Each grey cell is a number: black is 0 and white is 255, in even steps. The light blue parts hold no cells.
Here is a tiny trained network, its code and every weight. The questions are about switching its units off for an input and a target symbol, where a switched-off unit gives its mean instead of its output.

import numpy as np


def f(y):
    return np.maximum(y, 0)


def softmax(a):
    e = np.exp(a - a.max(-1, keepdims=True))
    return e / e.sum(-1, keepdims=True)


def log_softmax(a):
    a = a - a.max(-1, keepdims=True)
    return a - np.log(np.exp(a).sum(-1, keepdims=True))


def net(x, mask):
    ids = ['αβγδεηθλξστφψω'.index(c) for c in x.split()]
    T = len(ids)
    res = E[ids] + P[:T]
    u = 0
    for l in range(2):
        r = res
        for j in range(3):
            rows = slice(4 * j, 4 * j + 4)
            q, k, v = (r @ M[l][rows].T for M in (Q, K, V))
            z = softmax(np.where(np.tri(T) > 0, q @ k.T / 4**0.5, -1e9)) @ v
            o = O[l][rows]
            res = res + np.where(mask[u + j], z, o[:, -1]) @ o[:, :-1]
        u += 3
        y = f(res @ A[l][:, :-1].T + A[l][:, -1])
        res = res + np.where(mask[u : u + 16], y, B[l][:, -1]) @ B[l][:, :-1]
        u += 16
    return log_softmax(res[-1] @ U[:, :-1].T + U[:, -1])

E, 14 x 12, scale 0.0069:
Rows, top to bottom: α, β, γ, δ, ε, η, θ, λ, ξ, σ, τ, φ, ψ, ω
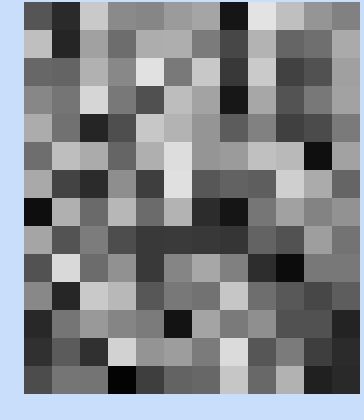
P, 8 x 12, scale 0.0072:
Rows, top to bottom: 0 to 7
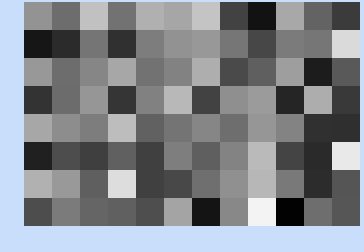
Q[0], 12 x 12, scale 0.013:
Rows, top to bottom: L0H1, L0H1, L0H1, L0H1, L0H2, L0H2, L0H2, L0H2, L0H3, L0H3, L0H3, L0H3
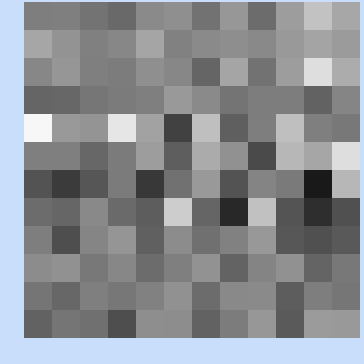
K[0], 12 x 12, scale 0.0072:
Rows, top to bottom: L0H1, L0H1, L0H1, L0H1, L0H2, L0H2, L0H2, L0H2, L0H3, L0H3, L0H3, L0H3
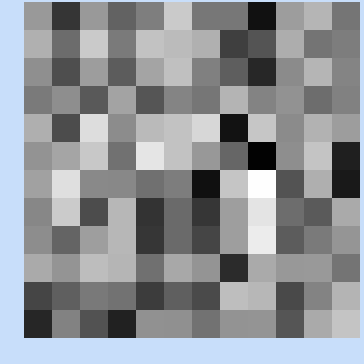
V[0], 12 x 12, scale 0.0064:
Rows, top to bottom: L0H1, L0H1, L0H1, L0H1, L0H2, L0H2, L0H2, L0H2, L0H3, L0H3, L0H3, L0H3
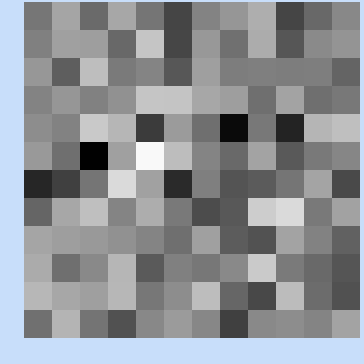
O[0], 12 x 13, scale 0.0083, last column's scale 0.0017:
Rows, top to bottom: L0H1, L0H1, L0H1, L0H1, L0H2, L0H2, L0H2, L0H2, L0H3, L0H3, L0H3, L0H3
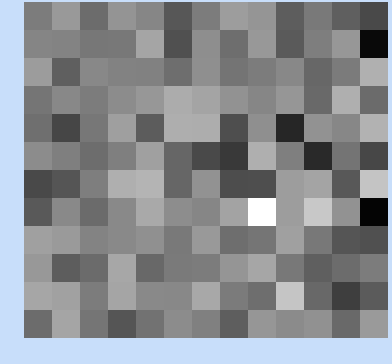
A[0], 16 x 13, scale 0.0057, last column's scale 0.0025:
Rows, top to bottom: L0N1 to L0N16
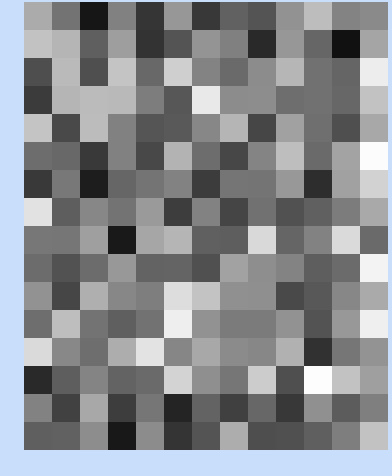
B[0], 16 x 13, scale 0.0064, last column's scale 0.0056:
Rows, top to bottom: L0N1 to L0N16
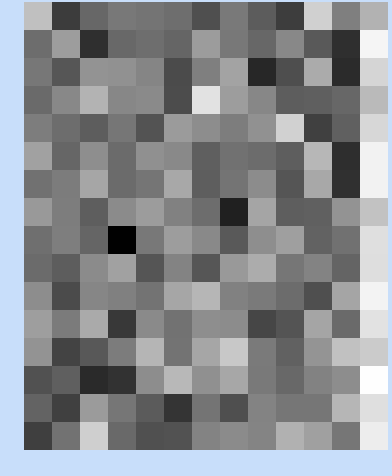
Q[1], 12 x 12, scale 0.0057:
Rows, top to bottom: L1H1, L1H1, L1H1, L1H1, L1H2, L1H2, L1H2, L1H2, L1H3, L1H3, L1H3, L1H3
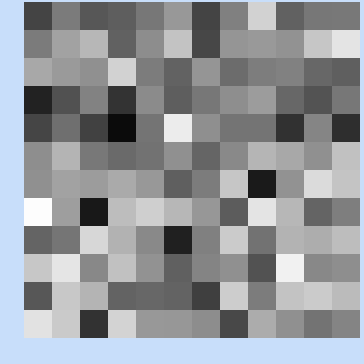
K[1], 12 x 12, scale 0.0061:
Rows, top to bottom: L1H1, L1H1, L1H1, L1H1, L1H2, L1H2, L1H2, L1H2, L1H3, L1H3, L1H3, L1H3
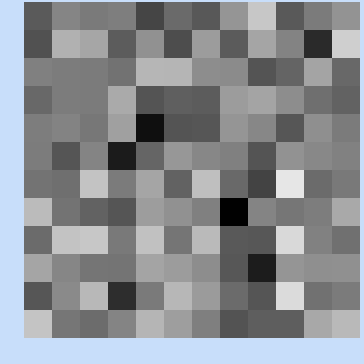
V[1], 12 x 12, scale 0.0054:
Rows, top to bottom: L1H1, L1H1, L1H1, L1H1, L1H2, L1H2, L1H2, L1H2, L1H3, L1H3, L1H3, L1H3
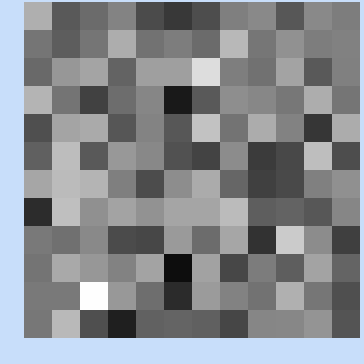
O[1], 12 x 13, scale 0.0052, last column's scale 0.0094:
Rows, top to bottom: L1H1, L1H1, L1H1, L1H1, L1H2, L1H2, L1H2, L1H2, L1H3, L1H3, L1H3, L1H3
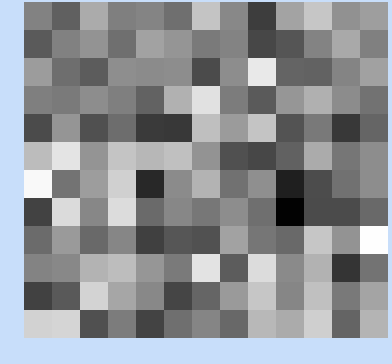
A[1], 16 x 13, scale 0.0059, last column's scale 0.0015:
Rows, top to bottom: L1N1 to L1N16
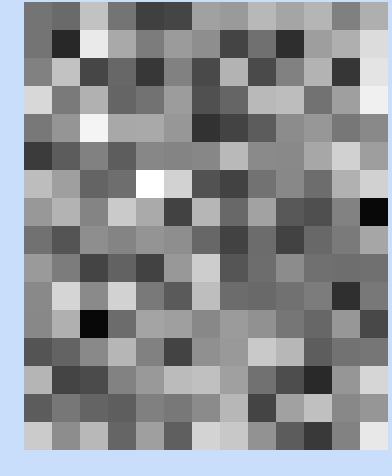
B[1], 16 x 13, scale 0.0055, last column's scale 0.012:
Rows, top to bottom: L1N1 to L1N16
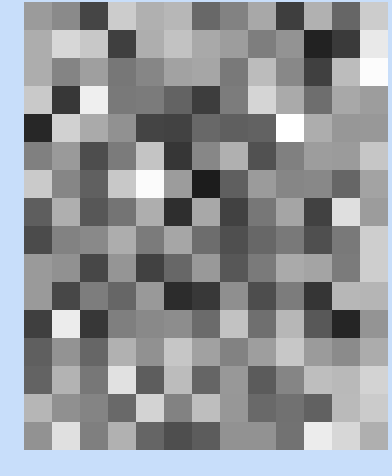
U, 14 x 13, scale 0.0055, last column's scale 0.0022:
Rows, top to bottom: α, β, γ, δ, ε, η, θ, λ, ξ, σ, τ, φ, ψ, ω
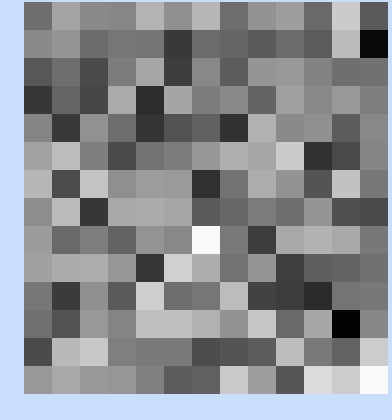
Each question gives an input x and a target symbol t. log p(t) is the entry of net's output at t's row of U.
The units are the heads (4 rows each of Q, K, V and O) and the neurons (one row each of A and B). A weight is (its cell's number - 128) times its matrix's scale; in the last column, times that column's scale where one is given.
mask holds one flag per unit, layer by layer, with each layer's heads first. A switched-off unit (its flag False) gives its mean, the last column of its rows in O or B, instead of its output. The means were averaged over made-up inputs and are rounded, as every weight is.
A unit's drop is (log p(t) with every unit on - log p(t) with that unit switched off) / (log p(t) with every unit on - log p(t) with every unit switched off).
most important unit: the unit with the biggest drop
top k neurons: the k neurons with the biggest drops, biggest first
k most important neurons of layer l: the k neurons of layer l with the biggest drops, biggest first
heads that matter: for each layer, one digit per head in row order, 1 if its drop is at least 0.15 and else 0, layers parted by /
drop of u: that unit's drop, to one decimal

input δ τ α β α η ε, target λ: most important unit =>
L1H3
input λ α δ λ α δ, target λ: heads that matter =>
010 / 011
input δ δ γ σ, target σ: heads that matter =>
010 / 010
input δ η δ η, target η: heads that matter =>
010 / 001
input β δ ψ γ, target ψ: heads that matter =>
010 / 010
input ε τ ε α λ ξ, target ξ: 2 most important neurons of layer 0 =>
[L0N14 L0N1]
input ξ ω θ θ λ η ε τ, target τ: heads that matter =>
001 / 101
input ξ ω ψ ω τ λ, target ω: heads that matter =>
010 / 001
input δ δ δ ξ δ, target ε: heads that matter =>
101 / 111
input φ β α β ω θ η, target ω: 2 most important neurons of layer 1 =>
[L1N16 L1N2]
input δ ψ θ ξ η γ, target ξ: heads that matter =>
010 / 100
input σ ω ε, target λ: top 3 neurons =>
[L0N13 L0N16 L1N7]
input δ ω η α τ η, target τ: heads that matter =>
001 / 001
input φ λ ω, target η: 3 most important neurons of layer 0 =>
[L0N2 L0N5 L0N15]
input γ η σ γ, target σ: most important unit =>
L1H2
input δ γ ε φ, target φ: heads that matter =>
000 / 001
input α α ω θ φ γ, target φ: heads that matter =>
100 / 001
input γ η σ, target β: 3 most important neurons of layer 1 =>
[L1N11 L1N8 L1N16]
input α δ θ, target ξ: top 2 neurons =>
[L0N3 L0N1]
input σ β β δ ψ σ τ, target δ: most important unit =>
L0H3
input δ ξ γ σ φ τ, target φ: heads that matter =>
110 / 001
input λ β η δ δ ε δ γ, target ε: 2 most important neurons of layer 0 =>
[L0N9 L0N15]
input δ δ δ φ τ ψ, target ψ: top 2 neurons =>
[L1N5 L0N7]
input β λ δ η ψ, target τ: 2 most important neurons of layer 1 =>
[L1N11 L1N10]
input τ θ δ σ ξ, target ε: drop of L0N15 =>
0.1
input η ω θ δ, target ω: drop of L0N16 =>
0.2
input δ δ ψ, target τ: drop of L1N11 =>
0.3
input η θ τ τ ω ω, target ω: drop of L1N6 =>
0.0
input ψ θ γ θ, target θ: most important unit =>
L1H2
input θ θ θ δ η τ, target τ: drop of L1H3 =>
0.3
